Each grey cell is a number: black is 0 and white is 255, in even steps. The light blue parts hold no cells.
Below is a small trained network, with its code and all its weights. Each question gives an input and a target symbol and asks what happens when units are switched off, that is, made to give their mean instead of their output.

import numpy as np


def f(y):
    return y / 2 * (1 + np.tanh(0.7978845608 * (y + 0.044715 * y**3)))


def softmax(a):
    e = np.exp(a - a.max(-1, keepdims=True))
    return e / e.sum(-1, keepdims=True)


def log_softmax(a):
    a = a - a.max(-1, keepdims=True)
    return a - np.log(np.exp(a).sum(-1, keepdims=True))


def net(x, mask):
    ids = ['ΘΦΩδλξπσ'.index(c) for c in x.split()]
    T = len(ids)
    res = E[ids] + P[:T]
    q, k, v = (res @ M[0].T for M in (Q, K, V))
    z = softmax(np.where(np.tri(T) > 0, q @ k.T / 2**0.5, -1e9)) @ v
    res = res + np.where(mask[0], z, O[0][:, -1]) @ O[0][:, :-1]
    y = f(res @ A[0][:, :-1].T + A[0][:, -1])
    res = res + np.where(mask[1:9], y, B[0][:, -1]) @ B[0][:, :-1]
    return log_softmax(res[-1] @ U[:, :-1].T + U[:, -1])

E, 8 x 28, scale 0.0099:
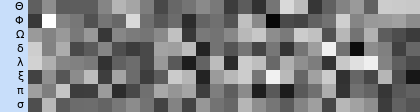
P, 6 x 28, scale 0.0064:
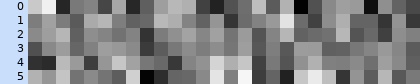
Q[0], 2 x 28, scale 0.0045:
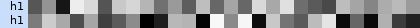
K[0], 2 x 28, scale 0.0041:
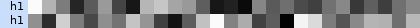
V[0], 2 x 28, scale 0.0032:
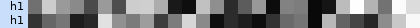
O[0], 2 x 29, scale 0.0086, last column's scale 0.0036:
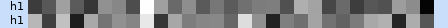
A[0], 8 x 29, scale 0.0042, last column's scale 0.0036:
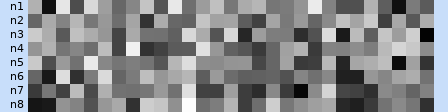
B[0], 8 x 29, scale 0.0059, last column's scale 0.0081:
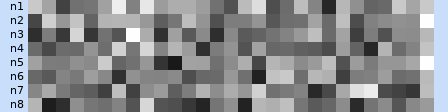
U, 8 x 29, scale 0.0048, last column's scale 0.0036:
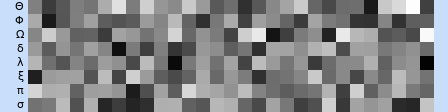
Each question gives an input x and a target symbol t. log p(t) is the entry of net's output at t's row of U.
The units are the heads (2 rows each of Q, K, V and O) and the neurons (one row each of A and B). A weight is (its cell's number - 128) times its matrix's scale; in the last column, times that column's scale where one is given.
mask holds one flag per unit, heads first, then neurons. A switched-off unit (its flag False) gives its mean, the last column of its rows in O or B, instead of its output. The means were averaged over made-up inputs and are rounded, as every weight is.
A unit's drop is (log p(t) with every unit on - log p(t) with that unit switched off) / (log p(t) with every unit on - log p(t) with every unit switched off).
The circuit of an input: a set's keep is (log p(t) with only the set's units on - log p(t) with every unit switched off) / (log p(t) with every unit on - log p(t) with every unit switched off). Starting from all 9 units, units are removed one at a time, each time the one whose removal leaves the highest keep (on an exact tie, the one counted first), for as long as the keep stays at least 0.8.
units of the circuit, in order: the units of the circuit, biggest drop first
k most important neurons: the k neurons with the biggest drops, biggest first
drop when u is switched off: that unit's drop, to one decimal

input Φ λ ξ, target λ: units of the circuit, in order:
[h1, n8, n7]
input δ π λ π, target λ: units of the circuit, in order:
[h1, n7, n8]
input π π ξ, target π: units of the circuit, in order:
[h1, n5, n1, n3]
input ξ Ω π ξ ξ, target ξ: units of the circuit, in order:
[h1, n3, n2]
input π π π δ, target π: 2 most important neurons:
[n5, n1]
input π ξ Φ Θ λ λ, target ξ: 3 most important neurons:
[n2, n1, n7]
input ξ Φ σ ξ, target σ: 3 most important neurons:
[n1, n2, n3]
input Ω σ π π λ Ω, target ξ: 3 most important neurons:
[n2, n1, n7]
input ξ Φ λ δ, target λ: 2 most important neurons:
[n7, n8]
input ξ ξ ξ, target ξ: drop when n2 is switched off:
0.2
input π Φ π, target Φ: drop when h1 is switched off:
1.7
